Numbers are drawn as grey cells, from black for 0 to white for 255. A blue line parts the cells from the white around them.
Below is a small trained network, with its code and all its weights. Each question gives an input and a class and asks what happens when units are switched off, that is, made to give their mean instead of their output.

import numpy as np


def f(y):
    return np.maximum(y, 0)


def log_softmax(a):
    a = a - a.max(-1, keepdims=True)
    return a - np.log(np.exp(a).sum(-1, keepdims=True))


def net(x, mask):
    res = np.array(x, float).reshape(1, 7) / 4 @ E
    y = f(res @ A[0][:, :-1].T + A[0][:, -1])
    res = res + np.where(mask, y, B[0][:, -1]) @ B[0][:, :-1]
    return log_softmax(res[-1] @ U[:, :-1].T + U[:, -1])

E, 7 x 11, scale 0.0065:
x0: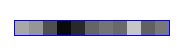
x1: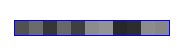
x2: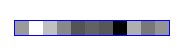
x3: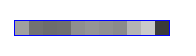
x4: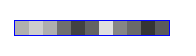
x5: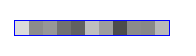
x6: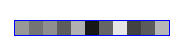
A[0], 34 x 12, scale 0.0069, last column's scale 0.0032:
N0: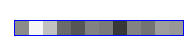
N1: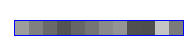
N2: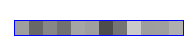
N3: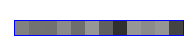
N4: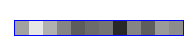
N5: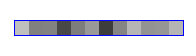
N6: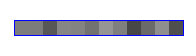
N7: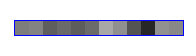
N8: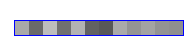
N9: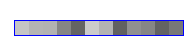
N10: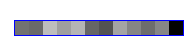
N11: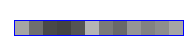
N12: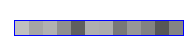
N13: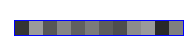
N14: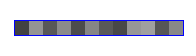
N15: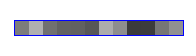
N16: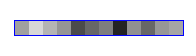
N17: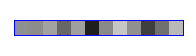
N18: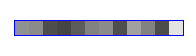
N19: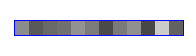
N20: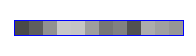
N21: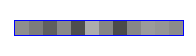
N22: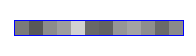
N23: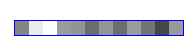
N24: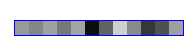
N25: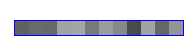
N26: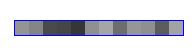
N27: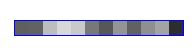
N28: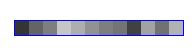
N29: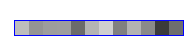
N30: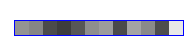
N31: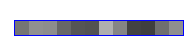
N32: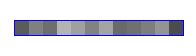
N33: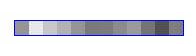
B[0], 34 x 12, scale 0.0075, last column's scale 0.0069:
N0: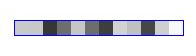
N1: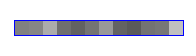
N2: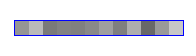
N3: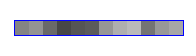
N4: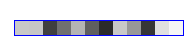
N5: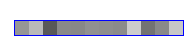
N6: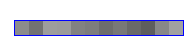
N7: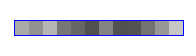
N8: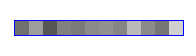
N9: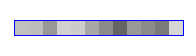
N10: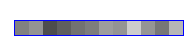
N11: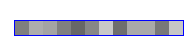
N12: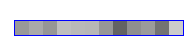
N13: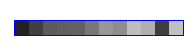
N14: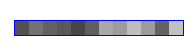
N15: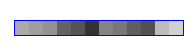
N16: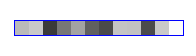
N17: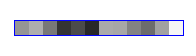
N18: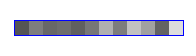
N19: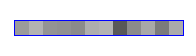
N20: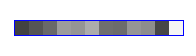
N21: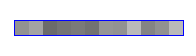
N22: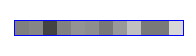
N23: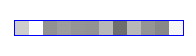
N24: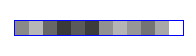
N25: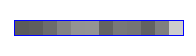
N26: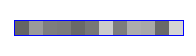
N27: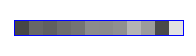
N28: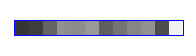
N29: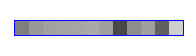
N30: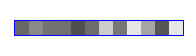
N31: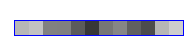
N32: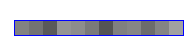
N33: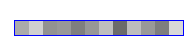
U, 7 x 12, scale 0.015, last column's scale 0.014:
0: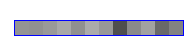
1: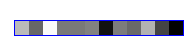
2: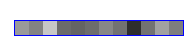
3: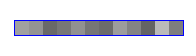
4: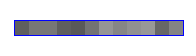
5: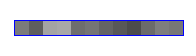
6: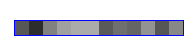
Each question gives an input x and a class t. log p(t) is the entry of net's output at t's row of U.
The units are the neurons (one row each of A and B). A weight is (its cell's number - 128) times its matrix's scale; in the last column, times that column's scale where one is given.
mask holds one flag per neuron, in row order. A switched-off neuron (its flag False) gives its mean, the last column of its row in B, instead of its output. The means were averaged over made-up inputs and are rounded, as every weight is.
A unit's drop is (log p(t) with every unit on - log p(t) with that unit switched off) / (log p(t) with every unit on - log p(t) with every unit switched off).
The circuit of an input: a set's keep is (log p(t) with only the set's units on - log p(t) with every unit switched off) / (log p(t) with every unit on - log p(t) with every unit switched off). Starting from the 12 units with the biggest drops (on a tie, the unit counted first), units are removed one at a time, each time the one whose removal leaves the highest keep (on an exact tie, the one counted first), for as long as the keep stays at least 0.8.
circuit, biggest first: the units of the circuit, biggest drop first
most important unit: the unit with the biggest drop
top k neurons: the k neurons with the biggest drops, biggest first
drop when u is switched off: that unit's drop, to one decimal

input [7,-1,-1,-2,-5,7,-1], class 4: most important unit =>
N30
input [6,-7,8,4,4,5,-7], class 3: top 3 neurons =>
(N4 N0 N16)
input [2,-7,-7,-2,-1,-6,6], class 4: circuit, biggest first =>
(N4 N0)
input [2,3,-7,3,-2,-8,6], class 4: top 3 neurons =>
(N4 N0 N16)
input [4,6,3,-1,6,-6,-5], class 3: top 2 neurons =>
(N4 N0)
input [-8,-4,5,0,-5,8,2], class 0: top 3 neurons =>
(N24 N20 N17)
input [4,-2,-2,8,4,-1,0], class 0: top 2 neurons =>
(N29 N12)
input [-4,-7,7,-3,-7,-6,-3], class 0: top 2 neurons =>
(N23 N33)
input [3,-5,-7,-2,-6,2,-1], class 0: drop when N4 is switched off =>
0.3
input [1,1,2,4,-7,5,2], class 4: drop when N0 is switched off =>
0.2
